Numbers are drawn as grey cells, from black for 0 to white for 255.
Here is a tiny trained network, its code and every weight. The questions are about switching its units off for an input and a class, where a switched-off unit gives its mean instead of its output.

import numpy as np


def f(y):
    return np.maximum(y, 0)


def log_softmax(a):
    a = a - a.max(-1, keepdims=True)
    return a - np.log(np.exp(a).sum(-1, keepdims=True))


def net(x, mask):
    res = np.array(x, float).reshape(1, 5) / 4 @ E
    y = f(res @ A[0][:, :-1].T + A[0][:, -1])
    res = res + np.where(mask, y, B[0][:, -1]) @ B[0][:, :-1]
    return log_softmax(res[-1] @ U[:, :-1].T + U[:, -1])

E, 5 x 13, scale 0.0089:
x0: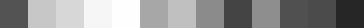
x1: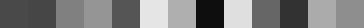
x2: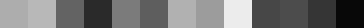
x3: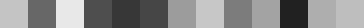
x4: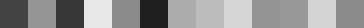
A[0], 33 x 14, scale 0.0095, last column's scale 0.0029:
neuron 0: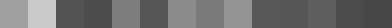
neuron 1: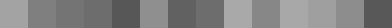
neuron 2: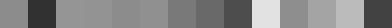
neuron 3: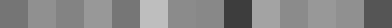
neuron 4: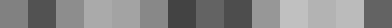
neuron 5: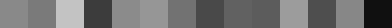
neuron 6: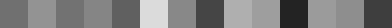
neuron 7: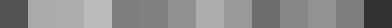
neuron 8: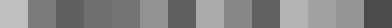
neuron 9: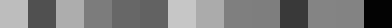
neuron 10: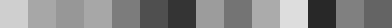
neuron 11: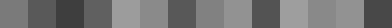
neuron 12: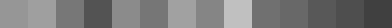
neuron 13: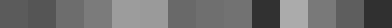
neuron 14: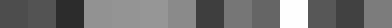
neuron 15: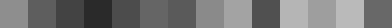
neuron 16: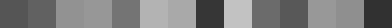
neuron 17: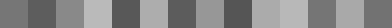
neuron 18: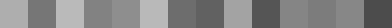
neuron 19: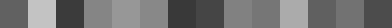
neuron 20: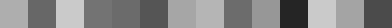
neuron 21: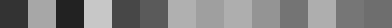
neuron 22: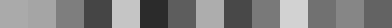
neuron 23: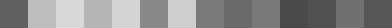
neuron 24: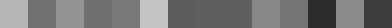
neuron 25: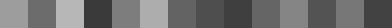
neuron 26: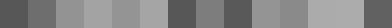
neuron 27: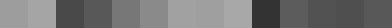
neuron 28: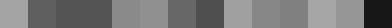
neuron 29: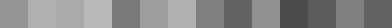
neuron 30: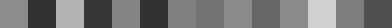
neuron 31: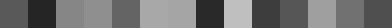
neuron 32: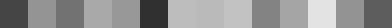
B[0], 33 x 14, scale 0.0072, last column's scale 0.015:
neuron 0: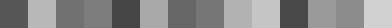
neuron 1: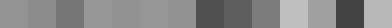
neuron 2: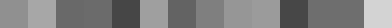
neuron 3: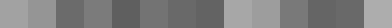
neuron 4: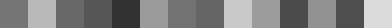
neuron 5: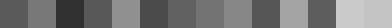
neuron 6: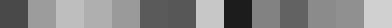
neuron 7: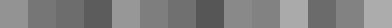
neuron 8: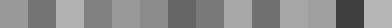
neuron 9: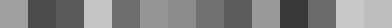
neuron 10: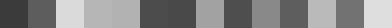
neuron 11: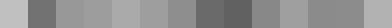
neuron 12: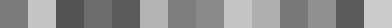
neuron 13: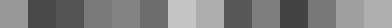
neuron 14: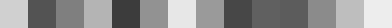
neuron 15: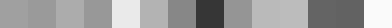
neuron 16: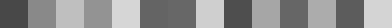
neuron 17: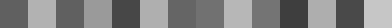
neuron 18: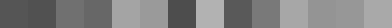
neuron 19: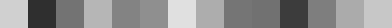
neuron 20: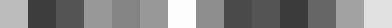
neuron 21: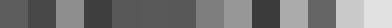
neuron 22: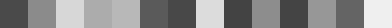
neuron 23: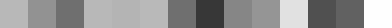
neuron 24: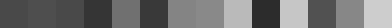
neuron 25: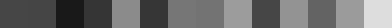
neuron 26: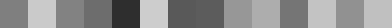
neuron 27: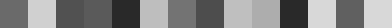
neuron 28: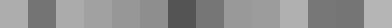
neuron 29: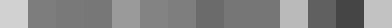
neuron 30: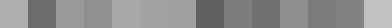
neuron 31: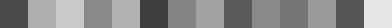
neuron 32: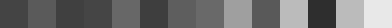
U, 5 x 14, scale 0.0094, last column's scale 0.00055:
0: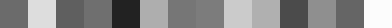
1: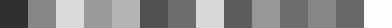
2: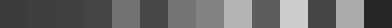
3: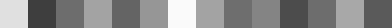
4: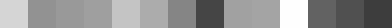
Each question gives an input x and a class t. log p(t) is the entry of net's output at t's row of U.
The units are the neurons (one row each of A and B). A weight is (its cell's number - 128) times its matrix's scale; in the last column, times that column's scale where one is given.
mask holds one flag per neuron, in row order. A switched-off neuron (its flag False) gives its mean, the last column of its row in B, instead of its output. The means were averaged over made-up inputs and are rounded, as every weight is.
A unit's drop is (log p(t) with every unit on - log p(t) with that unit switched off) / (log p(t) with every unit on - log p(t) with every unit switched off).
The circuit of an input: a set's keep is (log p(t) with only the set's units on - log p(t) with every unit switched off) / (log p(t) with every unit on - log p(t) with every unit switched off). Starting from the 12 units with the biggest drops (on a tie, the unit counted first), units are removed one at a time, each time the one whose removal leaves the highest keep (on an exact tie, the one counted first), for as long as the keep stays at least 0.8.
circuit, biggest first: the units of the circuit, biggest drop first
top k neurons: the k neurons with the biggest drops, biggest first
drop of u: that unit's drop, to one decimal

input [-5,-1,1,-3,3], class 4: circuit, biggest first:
neuron 15
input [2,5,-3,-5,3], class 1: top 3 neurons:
neuron 16; neuron 31; neuron 20
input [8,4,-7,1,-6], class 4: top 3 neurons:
neuron 23; neuron 29; neuron 27
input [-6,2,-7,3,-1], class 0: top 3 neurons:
neuron 4; neuron 2; neuron 17
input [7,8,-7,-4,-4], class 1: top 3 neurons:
neuron 16; neuron 6; neuron 31
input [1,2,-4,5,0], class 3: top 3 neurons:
neuron 20; neuron 27; neuron 0
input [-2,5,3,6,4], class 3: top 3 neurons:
neuron 20; neuron 22; neuron 9
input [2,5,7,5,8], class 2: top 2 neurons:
neuron 32; neuron 21
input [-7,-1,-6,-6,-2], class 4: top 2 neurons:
neuron 15; neuron 11
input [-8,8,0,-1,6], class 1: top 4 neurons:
neuron 31; neuron 16; neuron 6; neuron 23
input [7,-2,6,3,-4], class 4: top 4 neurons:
neuron 23; neuron 29; neuron 4; neuron 17
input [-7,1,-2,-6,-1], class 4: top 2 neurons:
neuron 15; neuron 20
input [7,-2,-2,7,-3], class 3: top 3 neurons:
neuron 20; neuron 15; neuron 9
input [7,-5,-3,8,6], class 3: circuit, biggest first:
neuron 20
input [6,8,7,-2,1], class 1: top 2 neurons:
neuron 16; neuron 6
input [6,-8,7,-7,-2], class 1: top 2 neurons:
neuron 22; neuron 10
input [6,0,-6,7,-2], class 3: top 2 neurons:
neuron 20; neuron 27
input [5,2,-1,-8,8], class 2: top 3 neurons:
neuron 32; neuron 21; neuron 20
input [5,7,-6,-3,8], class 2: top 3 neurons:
neuron 32; neuron 21; neuron 22
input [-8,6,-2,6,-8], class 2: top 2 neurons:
neuron 25; neuron 24
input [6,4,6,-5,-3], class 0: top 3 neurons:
neuron 27; neuron 15; neuron 0
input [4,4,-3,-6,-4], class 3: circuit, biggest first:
neuron 14
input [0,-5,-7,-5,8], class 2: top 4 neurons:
neuron 32; neuron 21; neuron 27; neuron 0
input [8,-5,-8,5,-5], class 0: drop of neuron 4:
0.3
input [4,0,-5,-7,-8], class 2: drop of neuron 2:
0.0
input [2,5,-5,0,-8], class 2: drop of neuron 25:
0.1
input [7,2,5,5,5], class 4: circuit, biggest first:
neuron 23
